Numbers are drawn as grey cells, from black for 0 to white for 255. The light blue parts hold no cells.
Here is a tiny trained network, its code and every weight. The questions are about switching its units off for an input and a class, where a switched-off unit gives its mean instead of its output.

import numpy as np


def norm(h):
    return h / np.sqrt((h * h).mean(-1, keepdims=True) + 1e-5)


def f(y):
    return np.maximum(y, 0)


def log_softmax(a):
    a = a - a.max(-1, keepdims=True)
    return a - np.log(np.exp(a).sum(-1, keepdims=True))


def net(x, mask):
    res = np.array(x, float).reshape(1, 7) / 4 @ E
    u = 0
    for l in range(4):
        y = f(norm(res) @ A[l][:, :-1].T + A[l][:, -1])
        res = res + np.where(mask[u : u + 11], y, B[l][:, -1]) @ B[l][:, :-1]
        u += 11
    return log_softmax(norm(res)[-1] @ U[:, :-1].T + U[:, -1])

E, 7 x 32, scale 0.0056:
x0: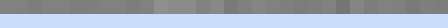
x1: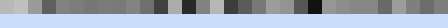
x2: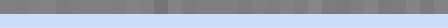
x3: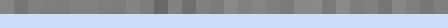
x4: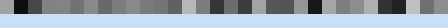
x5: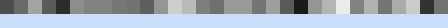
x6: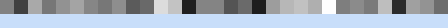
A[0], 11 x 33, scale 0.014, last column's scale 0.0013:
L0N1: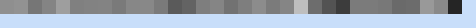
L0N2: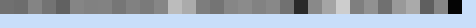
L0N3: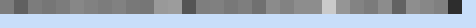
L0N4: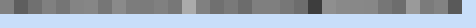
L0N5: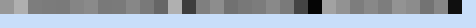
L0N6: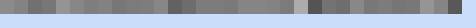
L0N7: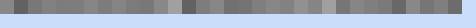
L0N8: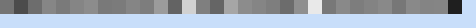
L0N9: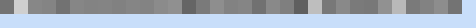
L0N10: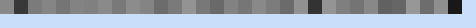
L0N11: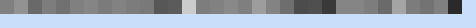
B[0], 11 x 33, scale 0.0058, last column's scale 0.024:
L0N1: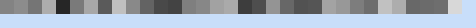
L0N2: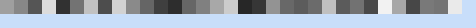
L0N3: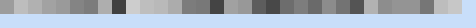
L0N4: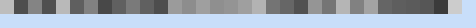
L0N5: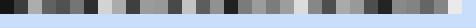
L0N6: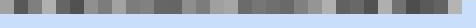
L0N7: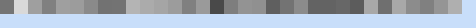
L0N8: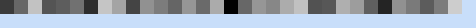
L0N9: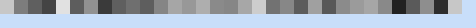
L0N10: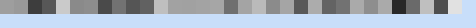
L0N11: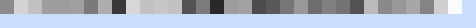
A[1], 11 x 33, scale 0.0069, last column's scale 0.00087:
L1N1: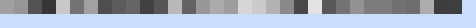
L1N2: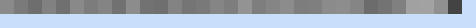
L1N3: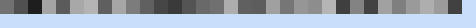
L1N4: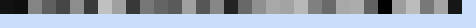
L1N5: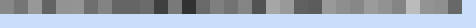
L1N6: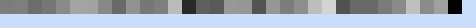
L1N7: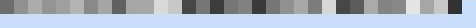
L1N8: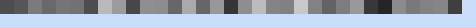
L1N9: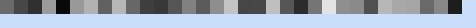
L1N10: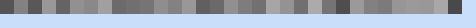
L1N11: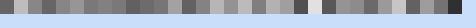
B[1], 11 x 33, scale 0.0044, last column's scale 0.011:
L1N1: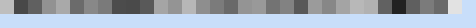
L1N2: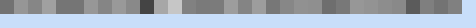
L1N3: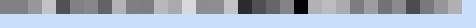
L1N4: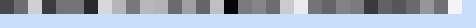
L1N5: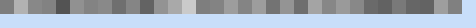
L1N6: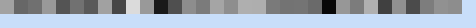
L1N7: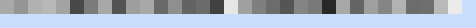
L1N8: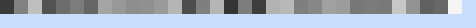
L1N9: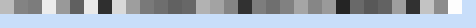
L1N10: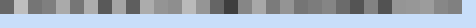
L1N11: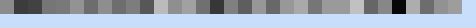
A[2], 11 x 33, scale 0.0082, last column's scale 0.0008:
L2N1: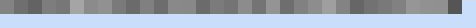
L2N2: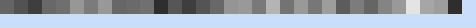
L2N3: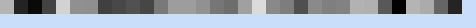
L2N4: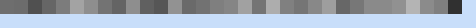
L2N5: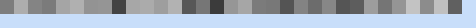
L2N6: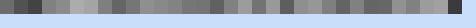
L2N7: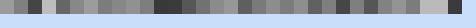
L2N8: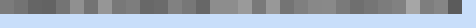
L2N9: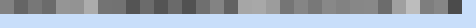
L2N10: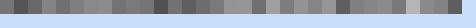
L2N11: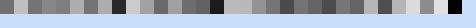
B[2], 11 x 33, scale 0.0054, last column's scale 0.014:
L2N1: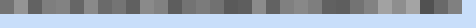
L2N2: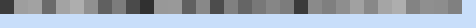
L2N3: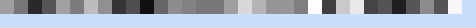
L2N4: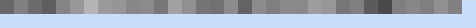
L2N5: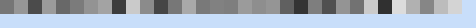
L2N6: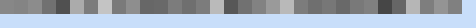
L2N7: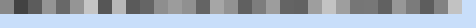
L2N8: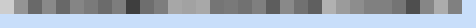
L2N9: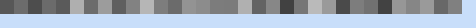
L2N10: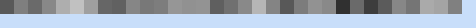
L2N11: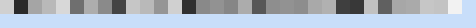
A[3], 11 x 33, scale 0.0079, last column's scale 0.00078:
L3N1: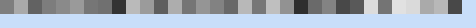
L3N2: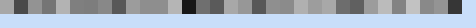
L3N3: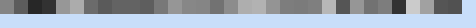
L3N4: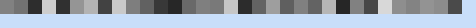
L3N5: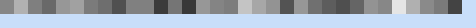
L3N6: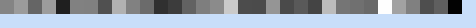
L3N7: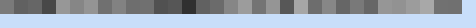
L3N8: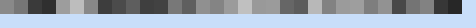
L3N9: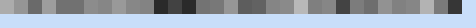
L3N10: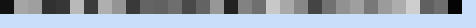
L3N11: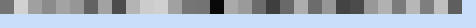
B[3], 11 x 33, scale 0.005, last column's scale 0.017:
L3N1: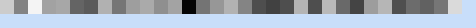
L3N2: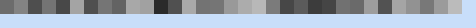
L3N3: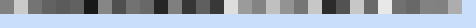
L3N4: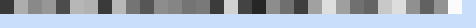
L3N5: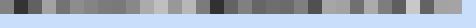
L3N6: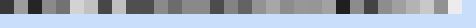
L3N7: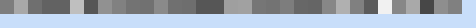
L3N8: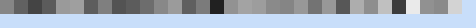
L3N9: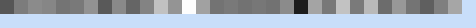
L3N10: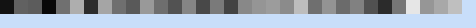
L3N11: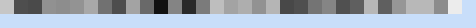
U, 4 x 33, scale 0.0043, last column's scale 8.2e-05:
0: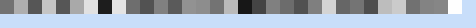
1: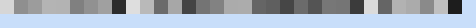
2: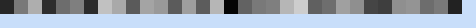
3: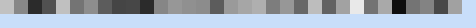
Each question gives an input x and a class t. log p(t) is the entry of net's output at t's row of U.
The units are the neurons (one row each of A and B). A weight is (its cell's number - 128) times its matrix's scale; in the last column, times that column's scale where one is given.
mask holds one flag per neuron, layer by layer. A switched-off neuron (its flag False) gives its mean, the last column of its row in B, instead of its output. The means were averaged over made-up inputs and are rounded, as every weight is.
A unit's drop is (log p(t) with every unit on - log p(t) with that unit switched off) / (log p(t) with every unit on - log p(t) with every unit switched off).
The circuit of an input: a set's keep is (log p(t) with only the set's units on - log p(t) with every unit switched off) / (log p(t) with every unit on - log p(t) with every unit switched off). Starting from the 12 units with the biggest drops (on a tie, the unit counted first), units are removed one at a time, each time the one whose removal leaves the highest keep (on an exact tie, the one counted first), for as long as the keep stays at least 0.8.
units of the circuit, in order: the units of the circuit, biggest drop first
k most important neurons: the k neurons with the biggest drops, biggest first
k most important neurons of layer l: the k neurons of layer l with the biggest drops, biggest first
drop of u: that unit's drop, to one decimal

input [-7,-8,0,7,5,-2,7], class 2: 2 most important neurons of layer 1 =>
L1N4; L1N8
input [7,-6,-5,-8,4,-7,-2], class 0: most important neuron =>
L0N1
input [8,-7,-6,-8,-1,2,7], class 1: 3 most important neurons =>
L0N3; L0N5; L1N7
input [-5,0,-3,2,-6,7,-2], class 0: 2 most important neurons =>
L0N2; L0N10
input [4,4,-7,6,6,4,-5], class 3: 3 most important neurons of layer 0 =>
L0N10; L0N4; L0N3
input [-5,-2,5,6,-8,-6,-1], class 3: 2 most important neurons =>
L0N9; L0N2
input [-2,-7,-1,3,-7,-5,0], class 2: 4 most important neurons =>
L0N8; L0N2; L0N10; L0N4
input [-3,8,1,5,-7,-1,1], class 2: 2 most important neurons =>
L0N5; L0N10
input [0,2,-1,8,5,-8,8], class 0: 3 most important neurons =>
L0N1; L0N11; L0N6
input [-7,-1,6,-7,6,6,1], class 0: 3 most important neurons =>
L0N2; L0N9; L1N9
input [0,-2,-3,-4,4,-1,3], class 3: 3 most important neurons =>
L0N10; L0N11; L0N4
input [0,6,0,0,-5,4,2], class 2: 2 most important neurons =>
L0N5; L0N10
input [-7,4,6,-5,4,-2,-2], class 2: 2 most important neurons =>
L0N5; L0N9
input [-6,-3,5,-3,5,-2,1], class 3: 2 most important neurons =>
L0N10; L0N5
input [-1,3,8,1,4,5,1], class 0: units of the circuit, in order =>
L0N2
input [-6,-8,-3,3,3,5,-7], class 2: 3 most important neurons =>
L0N8; L0N3; L0N7
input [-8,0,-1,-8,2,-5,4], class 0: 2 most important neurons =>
L0N1; L0N11
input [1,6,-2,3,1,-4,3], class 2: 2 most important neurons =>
L0N5; L0N2
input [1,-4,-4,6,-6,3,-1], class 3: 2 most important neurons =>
L0N9; L0N5
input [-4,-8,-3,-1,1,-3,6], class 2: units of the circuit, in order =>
L0N8
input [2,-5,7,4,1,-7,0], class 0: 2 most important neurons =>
L0N1; L0N5
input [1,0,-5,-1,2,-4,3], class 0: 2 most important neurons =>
L0N1; L0N11
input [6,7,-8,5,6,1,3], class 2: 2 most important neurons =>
L0N5; L0N9
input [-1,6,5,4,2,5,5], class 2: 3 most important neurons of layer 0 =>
L0N5; L0N11; L0N1
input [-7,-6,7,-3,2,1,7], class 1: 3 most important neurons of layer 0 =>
L0N3; L0N5; L0N7
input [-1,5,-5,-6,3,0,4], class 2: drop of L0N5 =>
1.2
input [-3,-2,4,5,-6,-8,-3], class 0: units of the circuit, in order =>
L0N1
